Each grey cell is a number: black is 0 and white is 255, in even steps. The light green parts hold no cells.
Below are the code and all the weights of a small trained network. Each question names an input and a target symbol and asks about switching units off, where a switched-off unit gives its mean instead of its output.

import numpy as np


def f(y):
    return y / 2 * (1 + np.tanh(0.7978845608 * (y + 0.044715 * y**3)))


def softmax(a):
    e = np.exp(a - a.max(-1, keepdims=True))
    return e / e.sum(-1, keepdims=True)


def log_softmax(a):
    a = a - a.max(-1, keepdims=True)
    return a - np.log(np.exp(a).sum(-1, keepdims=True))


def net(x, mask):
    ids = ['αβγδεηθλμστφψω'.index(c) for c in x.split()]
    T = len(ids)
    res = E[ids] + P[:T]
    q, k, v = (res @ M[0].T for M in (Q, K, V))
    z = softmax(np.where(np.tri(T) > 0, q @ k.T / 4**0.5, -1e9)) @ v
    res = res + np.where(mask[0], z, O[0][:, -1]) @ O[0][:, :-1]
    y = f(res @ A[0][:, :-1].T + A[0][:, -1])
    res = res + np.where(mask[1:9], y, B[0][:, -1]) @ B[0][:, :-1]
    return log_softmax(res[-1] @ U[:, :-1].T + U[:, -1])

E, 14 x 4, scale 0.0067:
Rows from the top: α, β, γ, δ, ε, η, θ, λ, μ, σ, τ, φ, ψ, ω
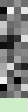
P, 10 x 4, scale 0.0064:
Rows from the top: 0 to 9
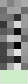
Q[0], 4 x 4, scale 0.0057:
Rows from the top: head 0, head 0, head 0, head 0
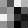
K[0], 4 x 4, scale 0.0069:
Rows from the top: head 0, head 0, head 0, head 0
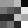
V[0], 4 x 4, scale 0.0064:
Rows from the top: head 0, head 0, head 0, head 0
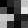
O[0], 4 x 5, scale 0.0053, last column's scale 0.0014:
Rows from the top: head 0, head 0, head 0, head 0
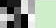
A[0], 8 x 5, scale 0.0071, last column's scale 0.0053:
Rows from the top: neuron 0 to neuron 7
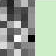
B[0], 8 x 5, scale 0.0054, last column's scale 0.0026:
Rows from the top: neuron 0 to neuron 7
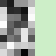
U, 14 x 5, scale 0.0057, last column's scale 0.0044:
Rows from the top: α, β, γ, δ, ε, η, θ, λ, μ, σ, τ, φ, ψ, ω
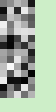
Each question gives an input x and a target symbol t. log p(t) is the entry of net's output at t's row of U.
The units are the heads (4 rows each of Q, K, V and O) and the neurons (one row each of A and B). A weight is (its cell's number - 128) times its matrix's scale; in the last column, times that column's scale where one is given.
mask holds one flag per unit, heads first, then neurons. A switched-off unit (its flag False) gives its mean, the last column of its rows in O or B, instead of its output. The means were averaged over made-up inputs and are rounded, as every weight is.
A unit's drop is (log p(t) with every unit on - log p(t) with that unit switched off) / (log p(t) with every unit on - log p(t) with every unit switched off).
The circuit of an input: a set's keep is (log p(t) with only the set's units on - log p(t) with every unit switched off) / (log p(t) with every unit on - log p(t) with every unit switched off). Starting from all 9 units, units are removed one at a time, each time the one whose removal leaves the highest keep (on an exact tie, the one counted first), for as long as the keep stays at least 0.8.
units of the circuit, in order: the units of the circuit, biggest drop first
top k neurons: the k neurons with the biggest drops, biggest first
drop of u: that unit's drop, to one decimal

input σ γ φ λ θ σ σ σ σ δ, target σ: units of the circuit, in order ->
[head 0; neuron 0]
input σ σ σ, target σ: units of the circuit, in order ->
[head 0; neuron 6]
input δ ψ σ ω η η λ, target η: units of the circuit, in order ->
[head 0; neuron 0]
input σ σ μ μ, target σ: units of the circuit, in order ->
[head 0; neuron 7]
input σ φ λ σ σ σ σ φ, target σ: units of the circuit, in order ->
[head 0; neuron 6]
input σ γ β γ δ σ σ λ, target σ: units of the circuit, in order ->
[head 0; neuron 7]
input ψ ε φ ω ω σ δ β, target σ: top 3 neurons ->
[neuron 3; neuron 7; neuron 0]
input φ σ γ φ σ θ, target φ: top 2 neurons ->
[neuron 3; neuron 6]
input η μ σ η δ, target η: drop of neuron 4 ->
0.1
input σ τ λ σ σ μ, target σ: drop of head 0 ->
0.8
